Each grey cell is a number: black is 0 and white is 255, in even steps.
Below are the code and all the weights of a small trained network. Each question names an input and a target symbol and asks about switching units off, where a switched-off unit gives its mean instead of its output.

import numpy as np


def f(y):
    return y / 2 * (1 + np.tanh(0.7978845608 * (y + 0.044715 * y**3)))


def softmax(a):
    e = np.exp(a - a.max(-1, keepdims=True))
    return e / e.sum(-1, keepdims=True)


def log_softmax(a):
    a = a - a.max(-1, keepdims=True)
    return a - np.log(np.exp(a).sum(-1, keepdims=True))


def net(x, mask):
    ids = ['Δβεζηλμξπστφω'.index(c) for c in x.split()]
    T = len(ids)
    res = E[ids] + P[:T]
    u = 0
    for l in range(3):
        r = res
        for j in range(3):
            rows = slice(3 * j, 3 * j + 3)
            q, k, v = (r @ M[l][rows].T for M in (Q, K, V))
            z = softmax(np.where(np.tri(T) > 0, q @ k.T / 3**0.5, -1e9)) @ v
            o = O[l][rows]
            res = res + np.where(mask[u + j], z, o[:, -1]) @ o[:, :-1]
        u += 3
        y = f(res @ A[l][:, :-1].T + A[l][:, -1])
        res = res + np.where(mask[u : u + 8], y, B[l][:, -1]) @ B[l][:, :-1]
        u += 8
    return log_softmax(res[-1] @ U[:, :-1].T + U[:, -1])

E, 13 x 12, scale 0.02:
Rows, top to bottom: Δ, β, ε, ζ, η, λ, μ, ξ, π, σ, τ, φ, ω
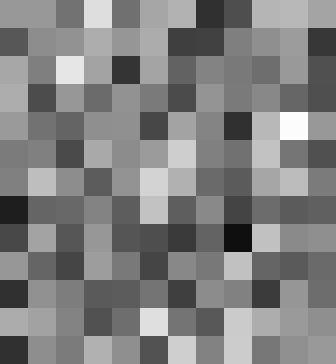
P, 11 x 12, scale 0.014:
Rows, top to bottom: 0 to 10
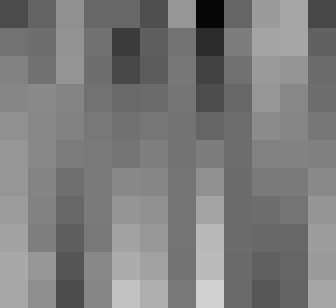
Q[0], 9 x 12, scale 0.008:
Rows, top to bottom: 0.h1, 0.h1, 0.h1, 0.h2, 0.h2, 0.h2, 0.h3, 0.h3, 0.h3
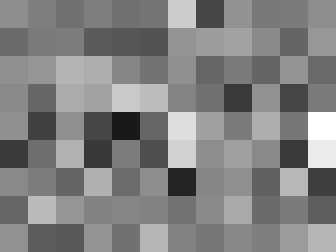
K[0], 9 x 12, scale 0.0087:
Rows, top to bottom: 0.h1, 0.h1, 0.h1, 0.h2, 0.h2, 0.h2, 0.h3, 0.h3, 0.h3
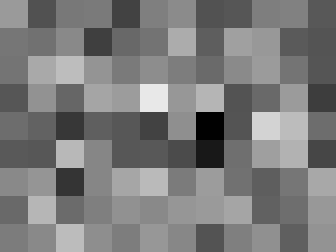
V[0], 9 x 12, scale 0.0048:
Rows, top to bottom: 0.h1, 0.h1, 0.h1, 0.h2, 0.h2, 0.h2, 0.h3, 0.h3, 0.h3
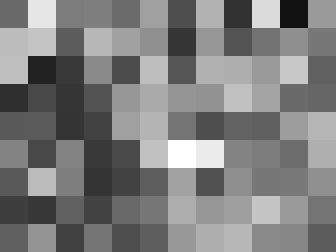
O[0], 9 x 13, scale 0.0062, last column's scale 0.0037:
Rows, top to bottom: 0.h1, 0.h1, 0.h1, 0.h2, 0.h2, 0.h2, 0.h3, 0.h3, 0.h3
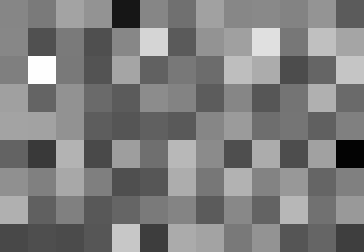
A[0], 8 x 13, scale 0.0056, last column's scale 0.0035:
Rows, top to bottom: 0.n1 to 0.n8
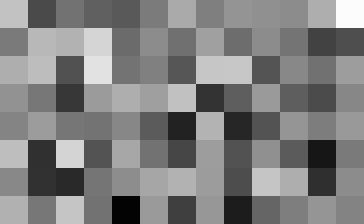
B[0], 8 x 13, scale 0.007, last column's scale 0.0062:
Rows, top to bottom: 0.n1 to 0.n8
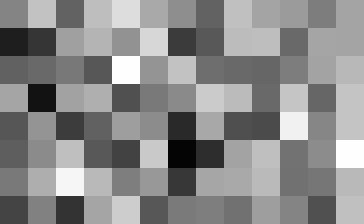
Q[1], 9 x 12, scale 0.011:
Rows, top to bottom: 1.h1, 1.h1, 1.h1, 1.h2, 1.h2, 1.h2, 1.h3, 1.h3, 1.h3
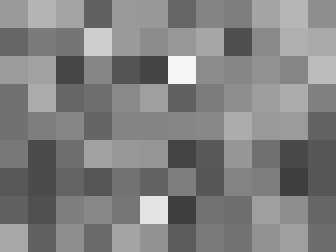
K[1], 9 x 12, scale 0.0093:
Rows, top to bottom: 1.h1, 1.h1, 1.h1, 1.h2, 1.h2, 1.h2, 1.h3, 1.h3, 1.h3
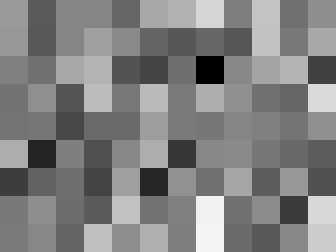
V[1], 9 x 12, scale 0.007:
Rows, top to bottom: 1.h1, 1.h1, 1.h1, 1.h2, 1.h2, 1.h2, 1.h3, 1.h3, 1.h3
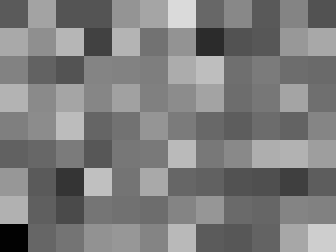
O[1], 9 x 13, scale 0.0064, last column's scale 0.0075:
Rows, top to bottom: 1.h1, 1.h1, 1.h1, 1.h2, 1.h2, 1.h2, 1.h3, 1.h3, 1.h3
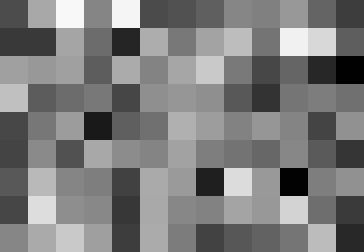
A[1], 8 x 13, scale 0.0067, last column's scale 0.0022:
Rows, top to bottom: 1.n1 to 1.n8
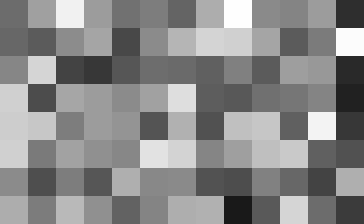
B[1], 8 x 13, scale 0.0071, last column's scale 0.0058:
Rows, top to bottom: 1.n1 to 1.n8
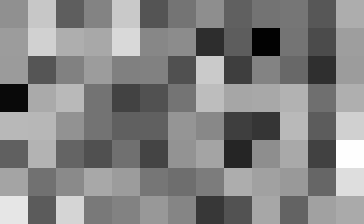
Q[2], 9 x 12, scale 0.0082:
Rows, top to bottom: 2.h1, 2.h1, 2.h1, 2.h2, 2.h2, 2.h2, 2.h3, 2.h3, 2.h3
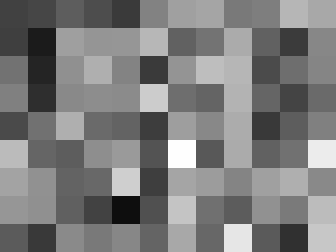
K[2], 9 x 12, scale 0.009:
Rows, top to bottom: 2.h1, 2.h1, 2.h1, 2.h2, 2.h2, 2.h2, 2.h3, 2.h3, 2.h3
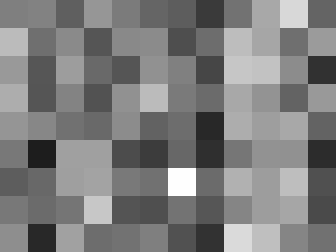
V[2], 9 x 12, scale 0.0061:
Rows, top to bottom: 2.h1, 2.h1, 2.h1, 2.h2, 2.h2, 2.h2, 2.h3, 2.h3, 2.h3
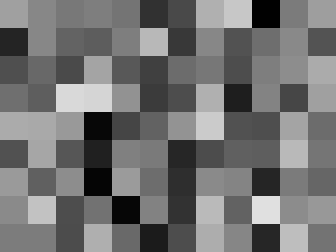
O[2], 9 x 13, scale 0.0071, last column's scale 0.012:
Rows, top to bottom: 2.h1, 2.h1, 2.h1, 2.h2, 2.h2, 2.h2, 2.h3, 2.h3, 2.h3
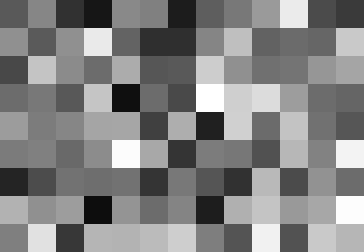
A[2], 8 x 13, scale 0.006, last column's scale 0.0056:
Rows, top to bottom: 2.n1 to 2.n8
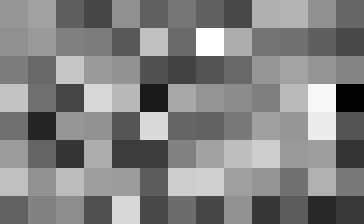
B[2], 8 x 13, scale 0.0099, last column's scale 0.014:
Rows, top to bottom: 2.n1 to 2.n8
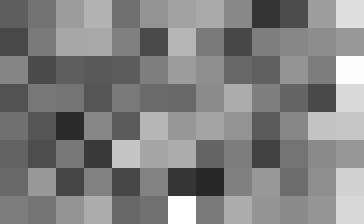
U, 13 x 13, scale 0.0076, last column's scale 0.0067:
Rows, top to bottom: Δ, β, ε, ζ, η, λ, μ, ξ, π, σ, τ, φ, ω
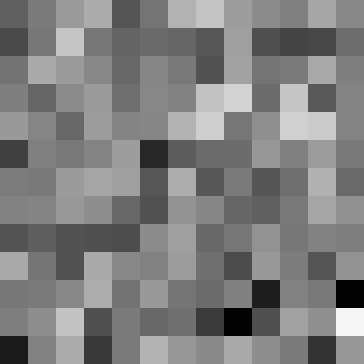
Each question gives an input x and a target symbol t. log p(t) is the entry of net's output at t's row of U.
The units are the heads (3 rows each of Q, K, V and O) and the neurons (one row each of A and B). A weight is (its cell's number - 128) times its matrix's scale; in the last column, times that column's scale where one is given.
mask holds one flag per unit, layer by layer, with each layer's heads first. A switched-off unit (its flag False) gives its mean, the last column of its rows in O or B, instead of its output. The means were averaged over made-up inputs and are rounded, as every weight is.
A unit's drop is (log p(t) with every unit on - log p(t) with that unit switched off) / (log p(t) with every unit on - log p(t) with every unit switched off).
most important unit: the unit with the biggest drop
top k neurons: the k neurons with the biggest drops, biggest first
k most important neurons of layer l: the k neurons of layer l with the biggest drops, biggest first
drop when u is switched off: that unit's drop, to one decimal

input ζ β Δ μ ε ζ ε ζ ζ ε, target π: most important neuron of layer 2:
(2.n5)
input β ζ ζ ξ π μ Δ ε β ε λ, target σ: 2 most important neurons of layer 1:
(1.n2 1.n6)
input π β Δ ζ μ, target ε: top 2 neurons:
(1.n5 2.n7)
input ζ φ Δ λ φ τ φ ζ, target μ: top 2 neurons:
(2.n8 0.n6)
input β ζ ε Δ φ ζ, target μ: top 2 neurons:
(0.n6 2.n8)
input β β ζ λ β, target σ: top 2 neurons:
(0.n4 0.n7)
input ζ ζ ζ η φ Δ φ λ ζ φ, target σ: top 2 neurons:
(1.n2 0.n4)
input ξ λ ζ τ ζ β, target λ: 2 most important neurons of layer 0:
(0.n6 0.n5)
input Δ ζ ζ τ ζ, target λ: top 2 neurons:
(0.n6 1.n3)
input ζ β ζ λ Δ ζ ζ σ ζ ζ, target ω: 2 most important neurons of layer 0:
(0.n3 0.n6)
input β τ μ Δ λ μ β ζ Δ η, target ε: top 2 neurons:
(1.n5 2.n7)
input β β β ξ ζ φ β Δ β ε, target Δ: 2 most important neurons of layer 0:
(0.n2 0.n8)
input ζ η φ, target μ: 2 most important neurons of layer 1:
(1.n8 1.n6)
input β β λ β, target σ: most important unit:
1.h1
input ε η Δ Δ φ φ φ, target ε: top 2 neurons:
(2.n7 1.n6)
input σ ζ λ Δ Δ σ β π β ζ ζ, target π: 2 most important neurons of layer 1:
(1.n6 1.n5)
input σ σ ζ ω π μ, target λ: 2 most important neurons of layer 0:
(0.n5 0.n8)
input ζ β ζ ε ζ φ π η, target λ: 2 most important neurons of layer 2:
(2.n4 2.n7)
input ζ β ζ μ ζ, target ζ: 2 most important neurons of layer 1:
(1.n8 1.n6)
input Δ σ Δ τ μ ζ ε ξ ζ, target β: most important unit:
0.n6
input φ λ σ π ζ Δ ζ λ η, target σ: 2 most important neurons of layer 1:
(1.n2 1.n6)
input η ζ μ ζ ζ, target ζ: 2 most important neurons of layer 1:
(1.n8 1.n1)
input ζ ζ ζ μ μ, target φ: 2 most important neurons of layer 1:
(1.n8 1.n6)
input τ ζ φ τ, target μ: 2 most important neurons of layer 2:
(2.n8 2.n1)
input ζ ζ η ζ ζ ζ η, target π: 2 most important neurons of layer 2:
(2.n4 2.n7)
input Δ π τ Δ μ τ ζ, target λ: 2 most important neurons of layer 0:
(0.n6 0.n5)
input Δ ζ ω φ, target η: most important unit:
2.h1
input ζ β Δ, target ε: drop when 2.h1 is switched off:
0.2
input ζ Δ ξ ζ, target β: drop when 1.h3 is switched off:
0.6
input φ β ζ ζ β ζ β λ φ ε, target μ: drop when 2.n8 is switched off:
0.3
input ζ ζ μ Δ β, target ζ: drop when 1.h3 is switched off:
0.2
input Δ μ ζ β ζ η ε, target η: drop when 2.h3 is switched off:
0.0
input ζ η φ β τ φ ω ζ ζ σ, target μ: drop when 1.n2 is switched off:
0.2
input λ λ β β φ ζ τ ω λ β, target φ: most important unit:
0.n3
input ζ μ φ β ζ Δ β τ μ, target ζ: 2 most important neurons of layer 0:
(0.n5 0.n7)
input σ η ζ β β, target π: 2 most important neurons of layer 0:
(0.n6 0.n2)
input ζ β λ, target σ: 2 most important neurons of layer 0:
(0.n7 0.n4)
